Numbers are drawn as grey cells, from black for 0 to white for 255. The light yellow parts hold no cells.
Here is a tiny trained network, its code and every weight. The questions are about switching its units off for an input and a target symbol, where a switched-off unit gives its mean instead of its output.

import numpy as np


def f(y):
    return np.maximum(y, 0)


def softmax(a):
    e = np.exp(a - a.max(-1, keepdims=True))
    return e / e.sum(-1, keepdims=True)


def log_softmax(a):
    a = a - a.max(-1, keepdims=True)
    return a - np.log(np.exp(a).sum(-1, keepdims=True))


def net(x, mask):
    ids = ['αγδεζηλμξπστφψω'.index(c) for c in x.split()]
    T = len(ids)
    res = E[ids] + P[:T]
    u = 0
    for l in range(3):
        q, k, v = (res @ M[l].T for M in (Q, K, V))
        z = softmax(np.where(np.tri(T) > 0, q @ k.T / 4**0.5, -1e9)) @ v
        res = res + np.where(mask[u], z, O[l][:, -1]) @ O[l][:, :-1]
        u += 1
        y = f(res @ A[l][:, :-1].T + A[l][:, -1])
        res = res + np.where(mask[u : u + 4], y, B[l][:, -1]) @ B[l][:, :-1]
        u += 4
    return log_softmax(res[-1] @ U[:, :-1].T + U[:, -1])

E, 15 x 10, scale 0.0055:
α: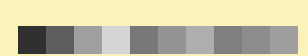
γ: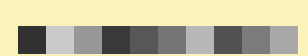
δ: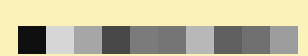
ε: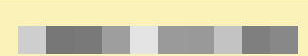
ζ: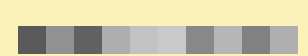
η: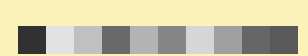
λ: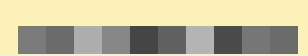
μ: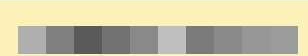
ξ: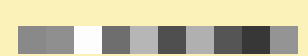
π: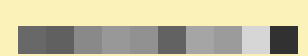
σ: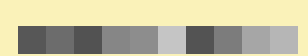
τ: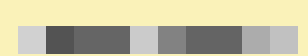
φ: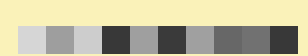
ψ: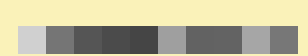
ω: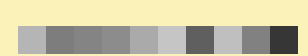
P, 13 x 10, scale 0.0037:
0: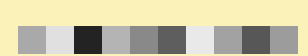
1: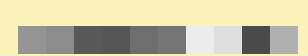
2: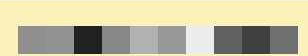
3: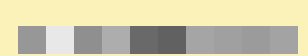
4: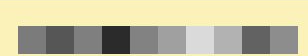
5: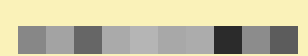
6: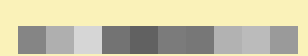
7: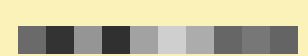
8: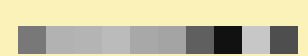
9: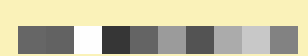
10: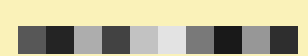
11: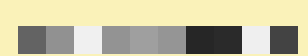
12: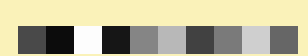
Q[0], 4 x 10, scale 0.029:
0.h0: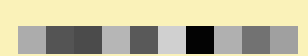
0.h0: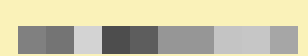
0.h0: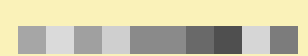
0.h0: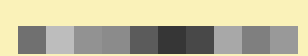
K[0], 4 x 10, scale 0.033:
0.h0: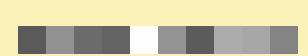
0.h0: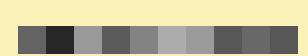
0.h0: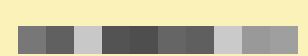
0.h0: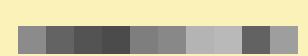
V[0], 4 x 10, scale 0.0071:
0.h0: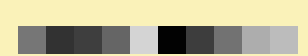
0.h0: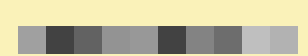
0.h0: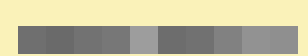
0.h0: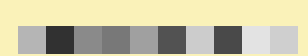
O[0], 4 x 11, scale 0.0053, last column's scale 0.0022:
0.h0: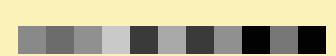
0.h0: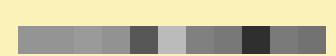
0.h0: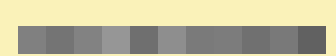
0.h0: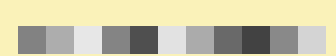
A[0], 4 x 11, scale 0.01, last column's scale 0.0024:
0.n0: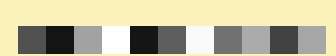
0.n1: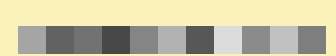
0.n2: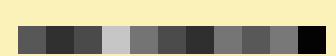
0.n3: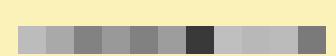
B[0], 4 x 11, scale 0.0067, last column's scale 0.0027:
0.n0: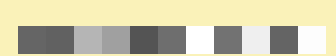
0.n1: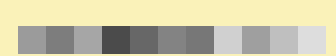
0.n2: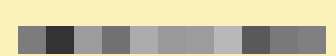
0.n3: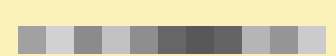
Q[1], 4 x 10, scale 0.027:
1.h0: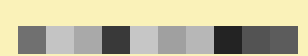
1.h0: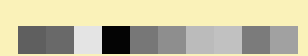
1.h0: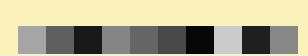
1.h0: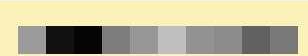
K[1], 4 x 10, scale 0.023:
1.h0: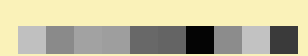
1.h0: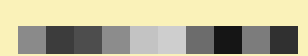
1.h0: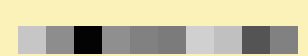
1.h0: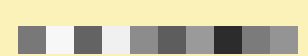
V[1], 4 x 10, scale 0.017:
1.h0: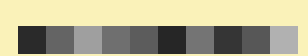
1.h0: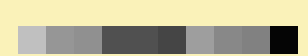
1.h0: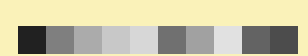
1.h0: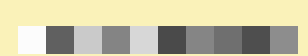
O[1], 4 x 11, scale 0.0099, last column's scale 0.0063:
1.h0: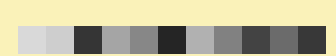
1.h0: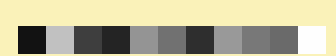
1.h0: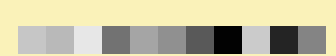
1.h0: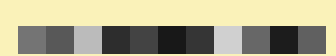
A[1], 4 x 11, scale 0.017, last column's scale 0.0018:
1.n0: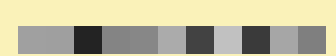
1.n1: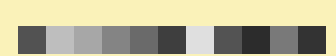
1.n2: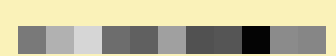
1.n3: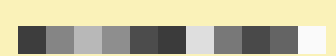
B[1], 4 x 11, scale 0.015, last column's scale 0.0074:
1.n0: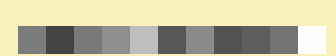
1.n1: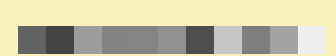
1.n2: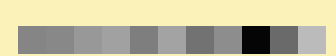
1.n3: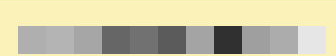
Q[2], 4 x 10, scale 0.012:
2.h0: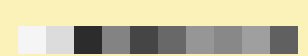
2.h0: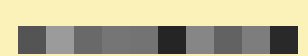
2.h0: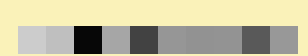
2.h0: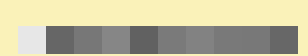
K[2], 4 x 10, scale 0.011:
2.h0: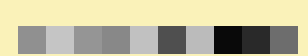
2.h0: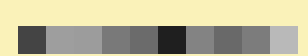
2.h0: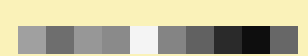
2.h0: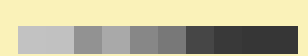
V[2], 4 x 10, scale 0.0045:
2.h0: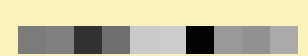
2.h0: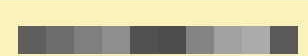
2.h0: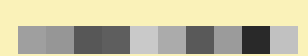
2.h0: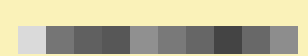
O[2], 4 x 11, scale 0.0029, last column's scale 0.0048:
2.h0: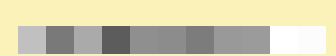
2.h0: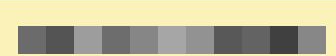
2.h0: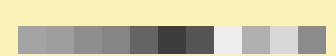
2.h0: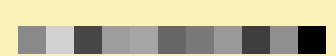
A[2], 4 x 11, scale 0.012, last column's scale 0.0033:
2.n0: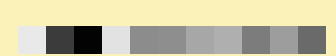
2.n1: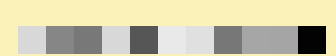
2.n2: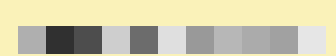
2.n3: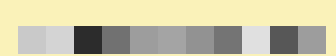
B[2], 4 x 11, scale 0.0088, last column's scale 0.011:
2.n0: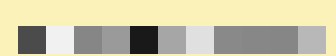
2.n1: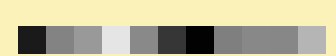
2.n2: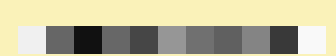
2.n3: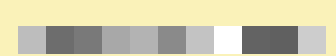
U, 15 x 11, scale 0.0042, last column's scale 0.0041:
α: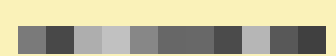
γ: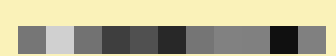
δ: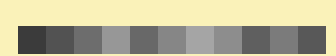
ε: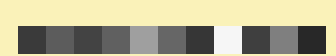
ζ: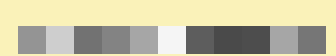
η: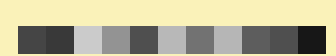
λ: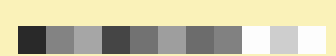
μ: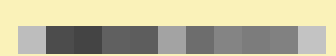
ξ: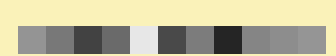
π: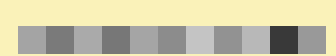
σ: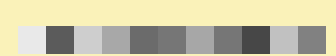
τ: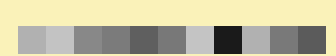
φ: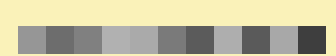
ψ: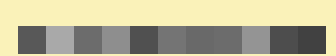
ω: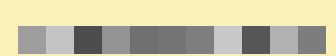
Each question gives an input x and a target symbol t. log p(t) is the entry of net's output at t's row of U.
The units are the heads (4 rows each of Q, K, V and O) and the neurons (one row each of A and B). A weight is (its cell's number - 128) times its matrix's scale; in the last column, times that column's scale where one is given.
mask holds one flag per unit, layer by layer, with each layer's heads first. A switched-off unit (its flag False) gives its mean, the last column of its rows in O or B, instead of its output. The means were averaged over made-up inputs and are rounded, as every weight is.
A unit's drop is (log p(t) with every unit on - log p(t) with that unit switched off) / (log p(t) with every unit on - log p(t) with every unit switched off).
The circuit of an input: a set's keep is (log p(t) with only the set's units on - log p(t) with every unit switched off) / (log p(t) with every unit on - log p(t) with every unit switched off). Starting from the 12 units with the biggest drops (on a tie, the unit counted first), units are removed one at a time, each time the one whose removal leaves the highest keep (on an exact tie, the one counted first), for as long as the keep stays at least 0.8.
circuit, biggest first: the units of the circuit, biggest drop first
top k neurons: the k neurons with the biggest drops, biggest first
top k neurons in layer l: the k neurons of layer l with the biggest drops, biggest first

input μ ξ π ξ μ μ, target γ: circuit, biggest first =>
1.h0
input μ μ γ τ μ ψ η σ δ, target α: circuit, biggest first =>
2.n1; 1.h0
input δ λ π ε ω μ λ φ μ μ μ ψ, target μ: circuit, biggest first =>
0.n1; 1.h0; 2.n2; 1.n3
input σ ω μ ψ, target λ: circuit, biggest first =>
1.h0; 0.n3; 2.n2
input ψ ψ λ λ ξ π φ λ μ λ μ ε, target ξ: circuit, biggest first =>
1.h0; 1.n0; 0.n0
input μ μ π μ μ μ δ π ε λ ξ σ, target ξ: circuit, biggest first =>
1.h0; 1.n0; 0.n0; 0.n3
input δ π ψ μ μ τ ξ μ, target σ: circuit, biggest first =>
1.h0; 0.h0; 1.n3; 1.n2
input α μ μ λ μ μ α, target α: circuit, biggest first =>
2.n1; 1.h0
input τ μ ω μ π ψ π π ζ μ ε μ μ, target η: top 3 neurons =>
0.n1; 1.n2; 0.n0
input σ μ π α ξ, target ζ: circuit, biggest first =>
1.n2; 1.h0; 0.n3; 0.n0
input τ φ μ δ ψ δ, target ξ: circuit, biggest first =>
1.h0; 1.n0; 1.n3
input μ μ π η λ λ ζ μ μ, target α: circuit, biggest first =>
0.n1; 1.h0; 2.n1
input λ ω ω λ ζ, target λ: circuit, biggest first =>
1.h0; 0.n1; 2.n2
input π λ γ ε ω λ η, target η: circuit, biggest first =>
1.h0; 1.n2
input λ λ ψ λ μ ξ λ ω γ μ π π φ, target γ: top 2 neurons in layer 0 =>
0.n0; 0.n1
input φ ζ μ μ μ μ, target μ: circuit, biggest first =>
1.h0; 2.n2; 1.n3
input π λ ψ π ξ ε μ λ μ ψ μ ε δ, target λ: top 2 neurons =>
1.n3; 2.n2
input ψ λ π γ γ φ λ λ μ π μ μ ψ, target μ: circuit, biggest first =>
1.h0; 2.n2; 1.n3
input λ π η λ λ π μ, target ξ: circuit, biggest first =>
0.n3; 1.n0; 1.h0; 0.n0
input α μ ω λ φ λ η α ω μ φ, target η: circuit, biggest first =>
1.h0; 1.n2; 0.n0; 0.n3
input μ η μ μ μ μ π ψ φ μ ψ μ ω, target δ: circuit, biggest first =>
1.h0; 1.n0; 2.n0; 0.n1
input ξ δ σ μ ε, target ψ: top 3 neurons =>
2.n1; 2.n0; 2.n2
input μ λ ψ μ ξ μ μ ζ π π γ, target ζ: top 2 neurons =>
1.n2; 0.n0
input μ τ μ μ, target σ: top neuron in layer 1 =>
1.n3
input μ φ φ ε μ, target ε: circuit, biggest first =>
1.h0
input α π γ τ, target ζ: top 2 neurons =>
1.n2; 0.n3
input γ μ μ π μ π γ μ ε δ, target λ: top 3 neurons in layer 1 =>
1.n3; 1.n0; 1.n2
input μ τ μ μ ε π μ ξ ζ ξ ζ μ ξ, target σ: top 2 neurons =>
1.n3; 1.n1
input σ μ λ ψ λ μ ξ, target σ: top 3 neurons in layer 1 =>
1.n3; 1.n2; 1.n1
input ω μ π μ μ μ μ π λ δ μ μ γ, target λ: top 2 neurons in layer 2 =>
2.n2; 2.n3
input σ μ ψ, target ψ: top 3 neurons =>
2.n1; 2.n0; 2.n2
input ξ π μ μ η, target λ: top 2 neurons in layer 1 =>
1.n3; 1.n0
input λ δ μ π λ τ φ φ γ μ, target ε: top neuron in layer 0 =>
0.n3
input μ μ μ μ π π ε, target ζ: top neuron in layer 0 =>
0.n0
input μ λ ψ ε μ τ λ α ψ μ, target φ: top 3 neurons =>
0.n3; 2.n1; 2.n3
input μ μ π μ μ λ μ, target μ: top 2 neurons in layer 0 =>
0.n3; 0.n1
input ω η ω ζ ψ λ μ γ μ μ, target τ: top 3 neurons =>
2.n0; 1.n0; 0.n3
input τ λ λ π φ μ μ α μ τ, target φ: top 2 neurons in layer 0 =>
0.n1; 0.n3
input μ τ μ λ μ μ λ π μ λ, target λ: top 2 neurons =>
1.n1; 0.n0
